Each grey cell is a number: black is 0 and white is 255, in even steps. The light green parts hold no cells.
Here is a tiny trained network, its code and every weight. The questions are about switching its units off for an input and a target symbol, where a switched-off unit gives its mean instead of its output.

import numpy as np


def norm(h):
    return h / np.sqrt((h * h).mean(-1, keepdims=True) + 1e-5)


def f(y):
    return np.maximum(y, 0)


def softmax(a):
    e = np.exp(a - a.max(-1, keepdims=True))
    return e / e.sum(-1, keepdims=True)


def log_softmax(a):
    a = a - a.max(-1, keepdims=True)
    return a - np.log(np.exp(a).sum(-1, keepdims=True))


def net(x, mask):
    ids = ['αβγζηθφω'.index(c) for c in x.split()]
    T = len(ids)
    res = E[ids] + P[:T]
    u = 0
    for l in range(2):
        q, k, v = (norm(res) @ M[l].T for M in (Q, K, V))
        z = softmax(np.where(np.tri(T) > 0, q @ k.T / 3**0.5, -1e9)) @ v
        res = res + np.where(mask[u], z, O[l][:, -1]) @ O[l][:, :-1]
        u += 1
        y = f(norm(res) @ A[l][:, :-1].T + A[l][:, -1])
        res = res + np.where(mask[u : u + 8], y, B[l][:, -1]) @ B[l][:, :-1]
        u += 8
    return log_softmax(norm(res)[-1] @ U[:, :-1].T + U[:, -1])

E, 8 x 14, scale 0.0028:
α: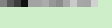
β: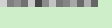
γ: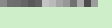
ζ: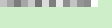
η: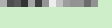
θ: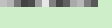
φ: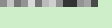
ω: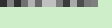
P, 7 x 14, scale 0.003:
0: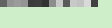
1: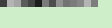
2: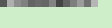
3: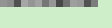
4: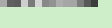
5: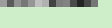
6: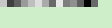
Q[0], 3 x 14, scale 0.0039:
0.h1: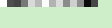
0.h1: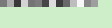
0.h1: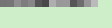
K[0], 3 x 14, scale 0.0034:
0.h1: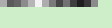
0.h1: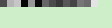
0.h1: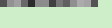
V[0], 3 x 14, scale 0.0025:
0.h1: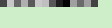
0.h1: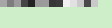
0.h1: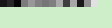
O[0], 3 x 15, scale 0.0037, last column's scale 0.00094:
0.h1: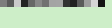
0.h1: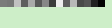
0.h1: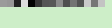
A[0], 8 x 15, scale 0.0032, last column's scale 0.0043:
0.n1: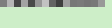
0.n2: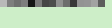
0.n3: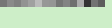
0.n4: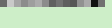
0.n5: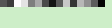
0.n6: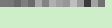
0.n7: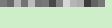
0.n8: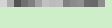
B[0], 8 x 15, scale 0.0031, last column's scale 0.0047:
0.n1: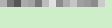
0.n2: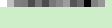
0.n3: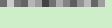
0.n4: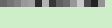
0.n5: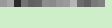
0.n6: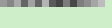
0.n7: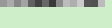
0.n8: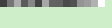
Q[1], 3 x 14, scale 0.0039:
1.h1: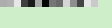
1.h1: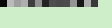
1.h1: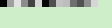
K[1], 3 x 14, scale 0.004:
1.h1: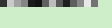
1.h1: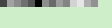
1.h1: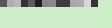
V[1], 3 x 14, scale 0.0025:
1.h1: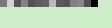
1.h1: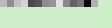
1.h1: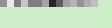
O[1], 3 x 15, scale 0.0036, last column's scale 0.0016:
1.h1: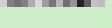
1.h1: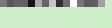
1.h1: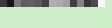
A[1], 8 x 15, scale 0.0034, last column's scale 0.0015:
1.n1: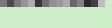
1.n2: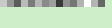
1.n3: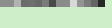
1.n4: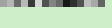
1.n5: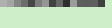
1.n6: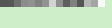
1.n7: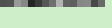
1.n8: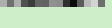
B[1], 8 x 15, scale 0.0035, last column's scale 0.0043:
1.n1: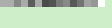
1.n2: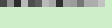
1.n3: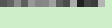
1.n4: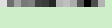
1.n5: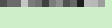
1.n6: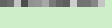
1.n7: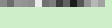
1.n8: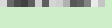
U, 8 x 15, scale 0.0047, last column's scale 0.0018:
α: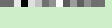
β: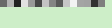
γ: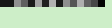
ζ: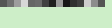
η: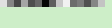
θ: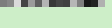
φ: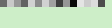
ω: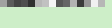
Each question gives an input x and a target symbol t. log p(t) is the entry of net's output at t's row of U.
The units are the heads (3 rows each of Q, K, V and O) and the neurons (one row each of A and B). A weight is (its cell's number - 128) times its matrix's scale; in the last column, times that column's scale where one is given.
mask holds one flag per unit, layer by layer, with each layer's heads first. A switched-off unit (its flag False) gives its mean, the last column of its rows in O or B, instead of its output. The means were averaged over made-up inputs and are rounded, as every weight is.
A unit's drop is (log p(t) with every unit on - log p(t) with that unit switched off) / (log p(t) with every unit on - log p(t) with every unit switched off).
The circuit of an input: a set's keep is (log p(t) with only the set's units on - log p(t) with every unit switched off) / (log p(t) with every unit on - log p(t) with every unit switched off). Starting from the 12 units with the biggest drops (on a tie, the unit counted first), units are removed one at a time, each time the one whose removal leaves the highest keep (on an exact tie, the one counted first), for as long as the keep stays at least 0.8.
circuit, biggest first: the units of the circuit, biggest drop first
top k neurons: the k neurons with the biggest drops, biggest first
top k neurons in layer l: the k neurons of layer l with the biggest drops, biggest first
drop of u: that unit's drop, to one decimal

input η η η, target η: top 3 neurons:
1.n1, 1.n2, 1.n6
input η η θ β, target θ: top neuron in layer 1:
1.n8
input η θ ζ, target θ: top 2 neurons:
1.n8, 0.n7
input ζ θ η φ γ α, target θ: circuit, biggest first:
0.h1, 1.n8
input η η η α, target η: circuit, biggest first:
0.h1, 1.h1
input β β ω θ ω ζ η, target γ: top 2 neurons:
0.n8, 0.n2
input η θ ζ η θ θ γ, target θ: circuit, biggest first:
0.h1, 1.h1, 1.n8
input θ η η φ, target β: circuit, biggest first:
0.h1, 0.n4
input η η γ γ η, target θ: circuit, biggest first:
0.h1, 1.n8, 0.n8
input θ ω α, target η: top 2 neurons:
1.n4, 0.n2
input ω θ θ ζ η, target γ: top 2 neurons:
0.n8, 1.n7
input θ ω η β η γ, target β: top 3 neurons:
0.n1, 1.n8, 1.n4
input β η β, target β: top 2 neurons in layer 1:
1.n8, 1.n4
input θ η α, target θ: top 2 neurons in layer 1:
1.n3, 1.n2
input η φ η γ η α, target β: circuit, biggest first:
0.h1
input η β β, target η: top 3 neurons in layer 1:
1.n1, 1.n6, 1.n2
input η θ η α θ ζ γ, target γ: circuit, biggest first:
1.h1, 0.n8
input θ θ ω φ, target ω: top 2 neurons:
1.n2, 1.n8
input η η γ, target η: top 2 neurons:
1.n1, 1.n2
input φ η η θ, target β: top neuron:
0.n1
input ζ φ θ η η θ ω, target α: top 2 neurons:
1.n2, 1.n6
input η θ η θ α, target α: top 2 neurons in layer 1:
1.n2, 1.n4
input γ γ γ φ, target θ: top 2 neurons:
0.n4, 1.n8
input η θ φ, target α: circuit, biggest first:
0.h1, 1.n2
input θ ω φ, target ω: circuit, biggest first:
0.h1, 1.n8
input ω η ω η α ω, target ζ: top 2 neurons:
1.n8, 1.n2
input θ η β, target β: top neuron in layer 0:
0.n2
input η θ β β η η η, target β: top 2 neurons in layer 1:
1.n8, 1.n4
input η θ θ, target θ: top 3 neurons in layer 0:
0.n4, 0.n7, 0.n8
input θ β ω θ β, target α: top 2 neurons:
0.n8, 0.n1
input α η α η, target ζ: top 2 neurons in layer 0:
0.n1, 0.n8
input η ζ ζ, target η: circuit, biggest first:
0.h1, 1.h1
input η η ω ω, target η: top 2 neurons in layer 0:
0.n2, 0.n8
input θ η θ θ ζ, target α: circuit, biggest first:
0.h1
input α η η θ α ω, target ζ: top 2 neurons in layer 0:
0.n8, 0.n6
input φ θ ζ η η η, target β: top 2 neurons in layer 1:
1.n8, 1.n4
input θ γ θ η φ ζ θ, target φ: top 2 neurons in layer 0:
0.n8, 0.n3
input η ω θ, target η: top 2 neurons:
1.n4, 0.n2
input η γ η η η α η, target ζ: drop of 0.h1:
0.3
